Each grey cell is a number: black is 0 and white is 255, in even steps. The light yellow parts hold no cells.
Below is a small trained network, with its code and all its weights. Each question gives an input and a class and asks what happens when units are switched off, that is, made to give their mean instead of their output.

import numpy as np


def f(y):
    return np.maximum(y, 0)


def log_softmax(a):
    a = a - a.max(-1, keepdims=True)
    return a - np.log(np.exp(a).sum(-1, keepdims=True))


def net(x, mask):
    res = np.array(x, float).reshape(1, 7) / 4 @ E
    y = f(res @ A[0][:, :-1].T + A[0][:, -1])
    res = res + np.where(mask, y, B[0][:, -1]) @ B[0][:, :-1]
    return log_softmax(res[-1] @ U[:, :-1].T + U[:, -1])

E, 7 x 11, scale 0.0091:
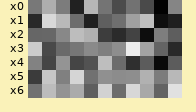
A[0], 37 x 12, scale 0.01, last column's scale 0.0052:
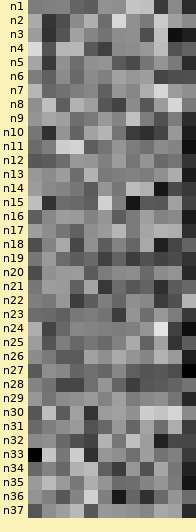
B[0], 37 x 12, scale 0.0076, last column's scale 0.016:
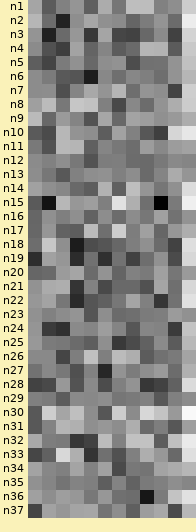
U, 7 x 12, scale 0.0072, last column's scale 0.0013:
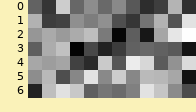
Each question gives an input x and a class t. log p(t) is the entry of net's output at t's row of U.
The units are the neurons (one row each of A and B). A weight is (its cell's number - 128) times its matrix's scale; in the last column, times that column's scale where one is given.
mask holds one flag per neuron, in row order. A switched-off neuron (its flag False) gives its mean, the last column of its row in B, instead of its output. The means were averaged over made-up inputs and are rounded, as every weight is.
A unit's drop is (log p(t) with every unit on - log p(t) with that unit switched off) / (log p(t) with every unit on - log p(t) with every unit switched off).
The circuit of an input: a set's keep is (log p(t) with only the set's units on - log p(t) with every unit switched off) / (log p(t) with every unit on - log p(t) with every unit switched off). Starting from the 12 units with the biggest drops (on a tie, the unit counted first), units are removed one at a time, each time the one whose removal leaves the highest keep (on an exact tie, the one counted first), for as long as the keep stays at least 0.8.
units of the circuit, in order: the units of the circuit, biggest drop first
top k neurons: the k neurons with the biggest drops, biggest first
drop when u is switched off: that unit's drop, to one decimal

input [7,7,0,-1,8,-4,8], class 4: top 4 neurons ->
(n32 n14 n1 n9)
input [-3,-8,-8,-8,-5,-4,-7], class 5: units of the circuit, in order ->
(n17)
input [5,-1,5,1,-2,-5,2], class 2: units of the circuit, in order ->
(n36 n15)
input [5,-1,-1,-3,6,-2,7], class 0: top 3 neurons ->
(n10 n15 n28)
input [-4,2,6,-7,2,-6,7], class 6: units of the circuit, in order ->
(n28 n22)
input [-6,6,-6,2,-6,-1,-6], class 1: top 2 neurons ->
(n24 n4)
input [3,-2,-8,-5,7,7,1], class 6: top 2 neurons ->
(n30 n33)
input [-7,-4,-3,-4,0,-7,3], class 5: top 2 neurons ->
(n17 n30)
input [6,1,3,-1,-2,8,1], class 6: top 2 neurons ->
(n33 n2)
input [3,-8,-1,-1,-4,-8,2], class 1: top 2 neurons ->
(n2 n30)
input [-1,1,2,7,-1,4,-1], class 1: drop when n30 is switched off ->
0.2
